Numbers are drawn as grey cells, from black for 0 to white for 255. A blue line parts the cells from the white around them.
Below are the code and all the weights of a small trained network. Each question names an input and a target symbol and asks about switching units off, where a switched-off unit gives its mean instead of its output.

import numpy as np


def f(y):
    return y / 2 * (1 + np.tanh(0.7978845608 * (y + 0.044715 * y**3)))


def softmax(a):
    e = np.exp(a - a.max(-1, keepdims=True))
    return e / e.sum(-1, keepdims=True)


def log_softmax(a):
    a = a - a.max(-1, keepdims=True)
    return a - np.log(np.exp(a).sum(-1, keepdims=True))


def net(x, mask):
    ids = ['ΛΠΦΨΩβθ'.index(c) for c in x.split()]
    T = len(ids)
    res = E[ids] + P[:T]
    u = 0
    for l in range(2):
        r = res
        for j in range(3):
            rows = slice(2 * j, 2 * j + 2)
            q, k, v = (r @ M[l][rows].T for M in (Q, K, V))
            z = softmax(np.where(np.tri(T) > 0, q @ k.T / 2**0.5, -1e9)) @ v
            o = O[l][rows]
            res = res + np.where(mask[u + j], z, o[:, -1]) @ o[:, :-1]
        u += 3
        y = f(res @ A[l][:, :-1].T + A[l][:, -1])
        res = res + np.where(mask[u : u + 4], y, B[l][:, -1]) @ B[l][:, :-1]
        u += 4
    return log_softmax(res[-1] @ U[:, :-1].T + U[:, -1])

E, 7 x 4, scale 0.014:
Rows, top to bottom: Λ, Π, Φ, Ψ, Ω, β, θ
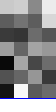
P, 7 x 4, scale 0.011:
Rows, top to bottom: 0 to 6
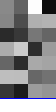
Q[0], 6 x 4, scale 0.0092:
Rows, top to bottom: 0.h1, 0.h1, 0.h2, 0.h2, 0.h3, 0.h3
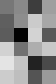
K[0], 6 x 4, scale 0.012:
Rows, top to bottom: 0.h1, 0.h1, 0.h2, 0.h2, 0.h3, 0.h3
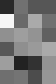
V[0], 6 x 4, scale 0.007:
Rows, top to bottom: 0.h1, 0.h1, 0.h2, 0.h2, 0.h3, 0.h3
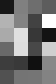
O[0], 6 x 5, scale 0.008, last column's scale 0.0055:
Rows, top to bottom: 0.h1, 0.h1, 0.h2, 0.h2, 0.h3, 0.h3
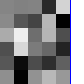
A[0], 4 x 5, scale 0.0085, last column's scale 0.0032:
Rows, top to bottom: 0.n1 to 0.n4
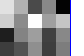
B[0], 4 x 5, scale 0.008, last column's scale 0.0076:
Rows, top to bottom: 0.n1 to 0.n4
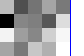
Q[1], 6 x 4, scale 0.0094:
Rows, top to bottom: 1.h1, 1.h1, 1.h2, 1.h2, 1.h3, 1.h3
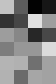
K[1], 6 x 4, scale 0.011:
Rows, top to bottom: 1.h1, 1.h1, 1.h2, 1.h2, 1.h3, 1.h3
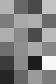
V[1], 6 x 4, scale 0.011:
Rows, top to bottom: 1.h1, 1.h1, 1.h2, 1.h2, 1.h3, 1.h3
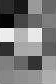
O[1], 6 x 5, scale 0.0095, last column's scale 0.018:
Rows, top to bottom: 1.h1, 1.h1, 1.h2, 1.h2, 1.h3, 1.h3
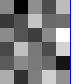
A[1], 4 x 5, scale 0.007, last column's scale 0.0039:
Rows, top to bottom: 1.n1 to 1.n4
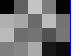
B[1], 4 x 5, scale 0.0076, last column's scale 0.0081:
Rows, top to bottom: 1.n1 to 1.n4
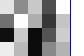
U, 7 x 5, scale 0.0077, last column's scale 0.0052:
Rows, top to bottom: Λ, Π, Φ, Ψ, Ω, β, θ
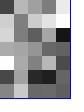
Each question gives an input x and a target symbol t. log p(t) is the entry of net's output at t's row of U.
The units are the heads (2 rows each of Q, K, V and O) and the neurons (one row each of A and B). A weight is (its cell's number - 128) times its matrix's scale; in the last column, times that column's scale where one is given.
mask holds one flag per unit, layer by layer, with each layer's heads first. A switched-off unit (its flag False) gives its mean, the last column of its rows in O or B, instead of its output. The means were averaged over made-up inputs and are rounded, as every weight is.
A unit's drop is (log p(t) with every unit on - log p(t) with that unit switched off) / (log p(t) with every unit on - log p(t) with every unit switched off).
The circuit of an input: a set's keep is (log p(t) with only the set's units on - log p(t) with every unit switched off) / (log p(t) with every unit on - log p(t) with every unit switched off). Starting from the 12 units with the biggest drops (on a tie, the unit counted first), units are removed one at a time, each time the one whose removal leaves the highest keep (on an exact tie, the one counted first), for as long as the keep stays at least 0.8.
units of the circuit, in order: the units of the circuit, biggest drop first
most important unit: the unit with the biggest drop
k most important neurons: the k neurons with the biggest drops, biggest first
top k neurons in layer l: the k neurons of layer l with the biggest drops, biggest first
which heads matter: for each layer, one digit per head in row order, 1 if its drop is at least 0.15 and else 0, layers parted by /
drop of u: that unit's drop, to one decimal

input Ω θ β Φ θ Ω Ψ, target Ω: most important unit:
1.h1
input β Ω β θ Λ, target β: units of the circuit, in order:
0.n2, 1.h2, 0.h1
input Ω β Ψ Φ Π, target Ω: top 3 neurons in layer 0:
0.n3, 0.n4, 0.n2
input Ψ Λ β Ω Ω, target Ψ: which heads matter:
011 / 110
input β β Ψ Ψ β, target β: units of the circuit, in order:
0.h1, 1.h2
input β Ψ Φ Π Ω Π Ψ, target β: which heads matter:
110 / 010
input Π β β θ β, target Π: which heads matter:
000 / 010
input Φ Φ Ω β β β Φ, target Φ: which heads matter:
110 / 110
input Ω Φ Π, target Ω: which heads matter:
100 / 100
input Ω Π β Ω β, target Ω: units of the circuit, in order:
1.h1, 0.n3, 0.h1
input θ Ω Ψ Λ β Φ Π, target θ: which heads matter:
110 / 100
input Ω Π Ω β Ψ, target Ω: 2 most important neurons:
0.n3, 0.n4
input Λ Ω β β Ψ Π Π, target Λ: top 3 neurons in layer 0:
0.n2, 0.n3, 0.n4
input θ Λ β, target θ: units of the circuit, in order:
1.h1, 0.h2, 1.n2, 0.n3
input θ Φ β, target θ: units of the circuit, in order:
1.h1, 1.n2, 0.h2, 0.n3
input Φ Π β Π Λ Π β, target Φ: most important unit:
0.h1
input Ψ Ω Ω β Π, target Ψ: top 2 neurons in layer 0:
0.n2, 0.n3
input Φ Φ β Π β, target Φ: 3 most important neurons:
0.n3, 0.n4, 1.n3
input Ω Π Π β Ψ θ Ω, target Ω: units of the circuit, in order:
0.h1, 0.n3, 1.h1
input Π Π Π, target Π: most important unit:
1.h2
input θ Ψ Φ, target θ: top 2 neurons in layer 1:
1.n2, 1.n1
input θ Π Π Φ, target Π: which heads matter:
001 / 110
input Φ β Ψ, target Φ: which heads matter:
111 / 110
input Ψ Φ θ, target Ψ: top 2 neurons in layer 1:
1.n1, 1.n4
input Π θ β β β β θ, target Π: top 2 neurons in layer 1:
1.n3, 1.n4
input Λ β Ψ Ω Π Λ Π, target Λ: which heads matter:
001 / 010
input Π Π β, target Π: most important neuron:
0.n4
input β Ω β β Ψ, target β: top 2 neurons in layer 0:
0.n2, 0.n4
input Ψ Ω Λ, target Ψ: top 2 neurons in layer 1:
1.n1, 1.n3
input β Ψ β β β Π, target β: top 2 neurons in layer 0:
0.n2, 0.n3
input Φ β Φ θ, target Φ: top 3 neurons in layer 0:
0.n3, 0.n4, 0.n2
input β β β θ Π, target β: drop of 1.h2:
0.5
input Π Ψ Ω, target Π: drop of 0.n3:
0.1
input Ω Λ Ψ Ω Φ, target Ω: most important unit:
0.h1
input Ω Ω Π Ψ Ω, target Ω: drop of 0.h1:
0.2
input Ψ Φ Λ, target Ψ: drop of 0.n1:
0.0
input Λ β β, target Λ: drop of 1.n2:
-0.1
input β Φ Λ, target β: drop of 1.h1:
0.1
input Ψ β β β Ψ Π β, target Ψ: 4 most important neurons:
0.n2, 1.n1, 0.n3, 1.n4
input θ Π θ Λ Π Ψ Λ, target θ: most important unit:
1.h1
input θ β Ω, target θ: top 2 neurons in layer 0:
0.n3, 0.n4
